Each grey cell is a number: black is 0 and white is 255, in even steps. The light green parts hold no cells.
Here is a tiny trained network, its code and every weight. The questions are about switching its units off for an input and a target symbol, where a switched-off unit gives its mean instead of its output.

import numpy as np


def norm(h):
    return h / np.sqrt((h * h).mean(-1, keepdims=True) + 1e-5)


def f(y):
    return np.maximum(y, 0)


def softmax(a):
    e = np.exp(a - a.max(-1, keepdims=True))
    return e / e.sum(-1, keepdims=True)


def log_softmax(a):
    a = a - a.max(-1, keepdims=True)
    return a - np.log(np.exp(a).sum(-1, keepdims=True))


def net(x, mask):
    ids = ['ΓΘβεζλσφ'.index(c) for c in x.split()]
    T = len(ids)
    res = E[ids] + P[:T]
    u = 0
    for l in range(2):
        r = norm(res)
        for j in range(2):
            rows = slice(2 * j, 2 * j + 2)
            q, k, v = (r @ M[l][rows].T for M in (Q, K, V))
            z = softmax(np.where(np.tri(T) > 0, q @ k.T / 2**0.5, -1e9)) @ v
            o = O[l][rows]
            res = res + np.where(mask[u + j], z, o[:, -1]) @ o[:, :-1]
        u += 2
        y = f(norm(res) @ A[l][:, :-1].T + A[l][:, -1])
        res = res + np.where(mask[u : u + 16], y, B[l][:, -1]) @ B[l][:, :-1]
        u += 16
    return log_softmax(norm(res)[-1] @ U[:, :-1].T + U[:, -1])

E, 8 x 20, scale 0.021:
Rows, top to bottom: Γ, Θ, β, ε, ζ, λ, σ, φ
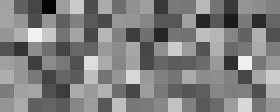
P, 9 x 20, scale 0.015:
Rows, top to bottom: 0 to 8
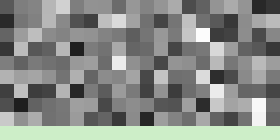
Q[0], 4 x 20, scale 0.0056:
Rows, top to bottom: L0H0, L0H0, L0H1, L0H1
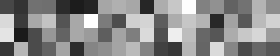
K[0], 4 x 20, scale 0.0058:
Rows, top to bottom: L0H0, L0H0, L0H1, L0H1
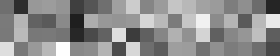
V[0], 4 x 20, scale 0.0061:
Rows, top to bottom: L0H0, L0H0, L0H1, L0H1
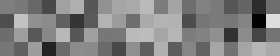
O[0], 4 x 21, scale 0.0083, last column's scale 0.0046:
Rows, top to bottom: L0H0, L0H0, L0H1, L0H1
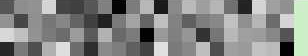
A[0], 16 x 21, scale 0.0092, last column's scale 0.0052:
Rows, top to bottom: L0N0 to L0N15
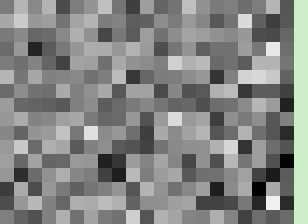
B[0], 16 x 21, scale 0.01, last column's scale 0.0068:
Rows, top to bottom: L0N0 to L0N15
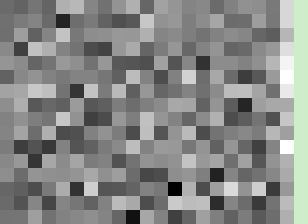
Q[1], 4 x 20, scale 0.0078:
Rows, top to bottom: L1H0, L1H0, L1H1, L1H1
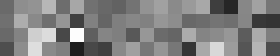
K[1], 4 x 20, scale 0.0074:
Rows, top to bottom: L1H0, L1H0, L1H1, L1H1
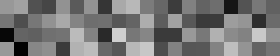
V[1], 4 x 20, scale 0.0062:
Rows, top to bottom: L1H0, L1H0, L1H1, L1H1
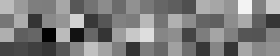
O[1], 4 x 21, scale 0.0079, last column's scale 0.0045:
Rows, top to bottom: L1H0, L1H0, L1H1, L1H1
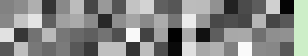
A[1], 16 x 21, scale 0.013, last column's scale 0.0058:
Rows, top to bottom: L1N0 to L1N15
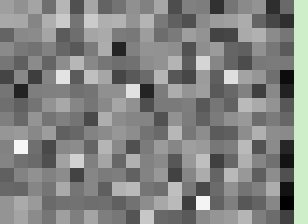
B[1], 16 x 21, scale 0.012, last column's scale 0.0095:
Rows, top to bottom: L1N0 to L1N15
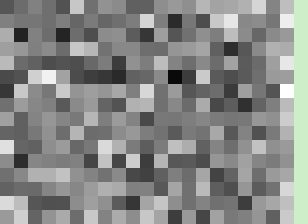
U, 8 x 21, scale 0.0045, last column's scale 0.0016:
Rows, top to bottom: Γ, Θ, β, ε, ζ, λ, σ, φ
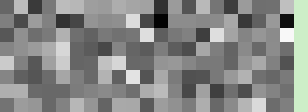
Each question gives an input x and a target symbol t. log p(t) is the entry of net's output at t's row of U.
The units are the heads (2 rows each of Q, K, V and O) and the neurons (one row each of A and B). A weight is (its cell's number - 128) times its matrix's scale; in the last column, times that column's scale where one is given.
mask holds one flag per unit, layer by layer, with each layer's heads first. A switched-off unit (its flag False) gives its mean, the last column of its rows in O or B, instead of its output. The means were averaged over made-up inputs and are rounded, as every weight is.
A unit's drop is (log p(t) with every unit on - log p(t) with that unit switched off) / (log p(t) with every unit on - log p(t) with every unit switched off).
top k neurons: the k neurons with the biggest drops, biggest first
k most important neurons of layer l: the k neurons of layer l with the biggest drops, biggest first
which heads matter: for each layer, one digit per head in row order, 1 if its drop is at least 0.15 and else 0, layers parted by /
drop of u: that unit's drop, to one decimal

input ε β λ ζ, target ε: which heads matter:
01 / 00
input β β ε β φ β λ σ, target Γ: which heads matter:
10 / 00
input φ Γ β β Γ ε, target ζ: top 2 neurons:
[L0N4 L1N10]
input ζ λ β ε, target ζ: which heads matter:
01 / 01
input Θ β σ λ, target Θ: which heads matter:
11 / 00
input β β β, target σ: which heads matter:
00 / 00
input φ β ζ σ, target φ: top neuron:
[L1N0]
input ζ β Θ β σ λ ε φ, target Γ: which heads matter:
01 / 00
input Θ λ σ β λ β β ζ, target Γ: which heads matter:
01 / 00
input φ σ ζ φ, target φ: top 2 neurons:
[L1N0 L0N8]
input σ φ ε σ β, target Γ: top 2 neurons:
[L1N6 L0N10]
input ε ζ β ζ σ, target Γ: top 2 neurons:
[L0N14 L1N6]
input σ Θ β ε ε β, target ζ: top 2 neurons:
[L1N10 L0N3]
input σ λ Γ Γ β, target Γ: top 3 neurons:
[L0N10 L1N6 L0N0]
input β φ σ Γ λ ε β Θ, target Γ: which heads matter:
10 / 00
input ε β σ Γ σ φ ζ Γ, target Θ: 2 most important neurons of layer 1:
[L1N6 L1N7]
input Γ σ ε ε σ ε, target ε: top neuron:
[L0N15]
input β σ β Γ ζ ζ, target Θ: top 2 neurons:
[L0N9 L0N1]
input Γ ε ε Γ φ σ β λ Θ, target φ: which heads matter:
01 / 10
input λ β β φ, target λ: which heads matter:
01 / 01
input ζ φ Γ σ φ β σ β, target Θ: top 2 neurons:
[L1N6 L0N4]
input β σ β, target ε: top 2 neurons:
[L0N13 L0N3]
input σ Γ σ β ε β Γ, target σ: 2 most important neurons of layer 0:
[L0N12 L0N11]
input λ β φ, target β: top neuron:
[L0N1]
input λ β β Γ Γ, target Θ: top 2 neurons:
[L0N10 L0N14]
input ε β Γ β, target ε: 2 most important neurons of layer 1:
[L1N5 L1N12]
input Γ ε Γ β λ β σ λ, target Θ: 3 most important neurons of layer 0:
[L0N3 L0N10 L0N4]
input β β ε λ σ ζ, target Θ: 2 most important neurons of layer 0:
[L0N9 L0N3]
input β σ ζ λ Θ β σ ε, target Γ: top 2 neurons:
[L1N6 L0N14]
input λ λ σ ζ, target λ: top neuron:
[L0N10]
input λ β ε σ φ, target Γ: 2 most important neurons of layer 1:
[L1N13 L1N6]
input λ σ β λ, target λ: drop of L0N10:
0.3
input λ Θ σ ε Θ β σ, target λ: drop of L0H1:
0.9
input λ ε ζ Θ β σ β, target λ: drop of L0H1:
0.8
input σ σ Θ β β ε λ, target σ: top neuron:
[L0N11]
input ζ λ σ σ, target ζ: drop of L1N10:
0.3
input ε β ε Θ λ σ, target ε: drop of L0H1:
1.2
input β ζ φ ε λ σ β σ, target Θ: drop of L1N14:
0.1
